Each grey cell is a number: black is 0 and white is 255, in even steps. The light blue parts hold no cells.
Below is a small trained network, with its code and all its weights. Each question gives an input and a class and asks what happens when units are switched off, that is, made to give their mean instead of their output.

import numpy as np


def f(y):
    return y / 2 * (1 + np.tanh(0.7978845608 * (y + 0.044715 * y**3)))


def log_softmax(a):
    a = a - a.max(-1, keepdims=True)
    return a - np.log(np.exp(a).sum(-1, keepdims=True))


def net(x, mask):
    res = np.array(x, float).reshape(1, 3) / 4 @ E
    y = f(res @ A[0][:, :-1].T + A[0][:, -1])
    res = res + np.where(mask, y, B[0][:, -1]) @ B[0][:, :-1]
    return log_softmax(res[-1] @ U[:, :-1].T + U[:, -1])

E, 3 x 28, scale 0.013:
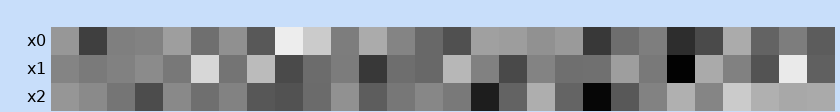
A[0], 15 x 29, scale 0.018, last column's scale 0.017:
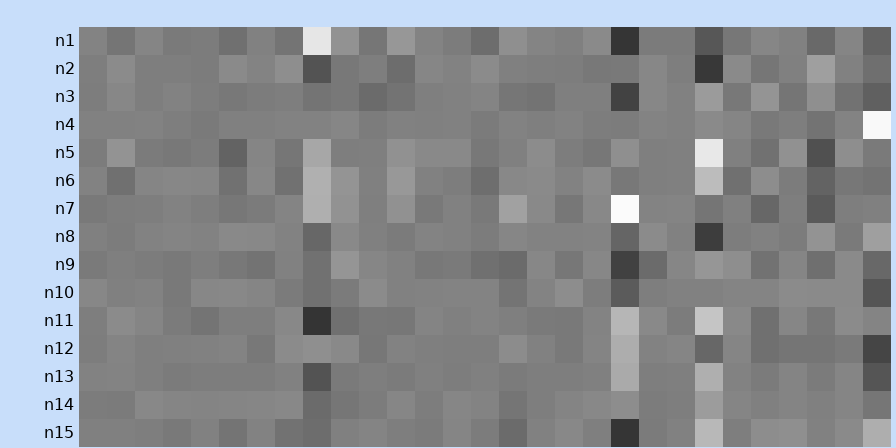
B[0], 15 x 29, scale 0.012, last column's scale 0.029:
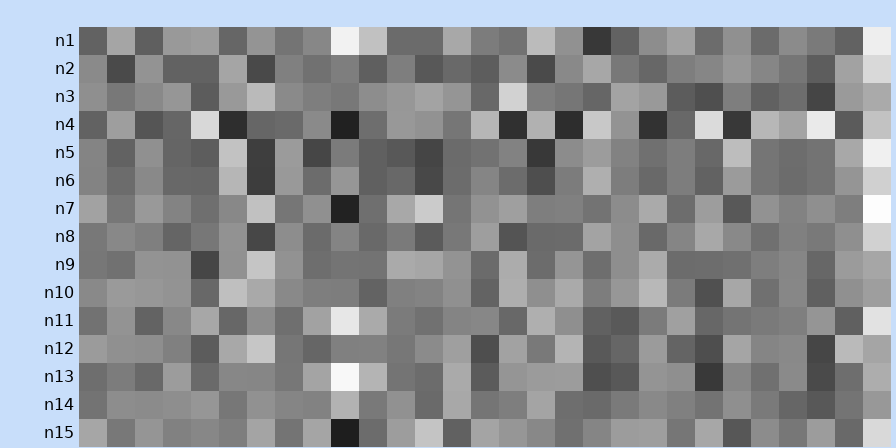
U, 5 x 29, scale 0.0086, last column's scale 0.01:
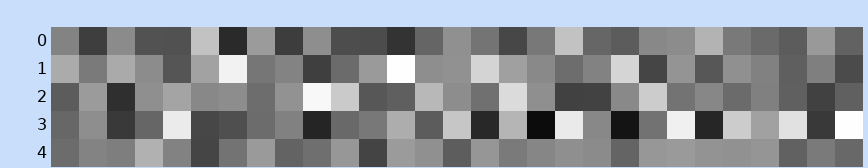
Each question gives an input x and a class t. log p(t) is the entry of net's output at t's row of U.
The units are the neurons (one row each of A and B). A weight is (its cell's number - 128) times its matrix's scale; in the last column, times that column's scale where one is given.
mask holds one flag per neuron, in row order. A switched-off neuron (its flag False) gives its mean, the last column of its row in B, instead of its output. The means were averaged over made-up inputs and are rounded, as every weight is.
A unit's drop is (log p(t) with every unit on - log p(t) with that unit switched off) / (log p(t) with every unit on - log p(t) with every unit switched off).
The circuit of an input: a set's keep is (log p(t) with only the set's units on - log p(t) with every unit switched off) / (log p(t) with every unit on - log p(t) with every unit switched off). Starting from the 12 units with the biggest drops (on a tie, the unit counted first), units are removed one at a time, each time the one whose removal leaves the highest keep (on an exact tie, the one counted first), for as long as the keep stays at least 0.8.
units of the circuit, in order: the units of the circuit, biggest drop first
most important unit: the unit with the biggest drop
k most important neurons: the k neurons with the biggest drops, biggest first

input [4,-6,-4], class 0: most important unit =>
n6
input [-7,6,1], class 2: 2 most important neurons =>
[n11, n5]
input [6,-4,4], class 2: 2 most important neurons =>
[n1, n7]
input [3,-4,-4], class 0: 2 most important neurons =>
[n6, n15]
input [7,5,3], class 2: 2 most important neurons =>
[n1, n5]
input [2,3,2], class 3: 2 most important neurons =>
[n5, n6]
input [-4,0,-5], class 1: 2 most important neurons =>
[n7, n1]
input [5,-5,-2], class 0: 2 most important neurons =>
[n6, n5]
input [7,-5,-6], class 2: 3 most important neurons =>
[n1, n15, n6]
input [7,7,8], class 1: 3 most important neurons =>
[n5, n3, n15]
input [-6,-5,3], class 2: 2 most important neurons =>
[n11, n13]
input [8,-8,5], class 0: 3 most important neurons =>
[n6, n5, n11]
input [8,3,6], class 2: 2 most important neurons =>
[n1, n7]
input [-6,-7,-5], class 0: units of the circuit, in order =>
[n5]
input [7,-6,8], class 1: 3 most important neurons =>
[n15, n9, n11]
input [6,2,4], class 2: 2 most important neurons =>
[n1, n7]
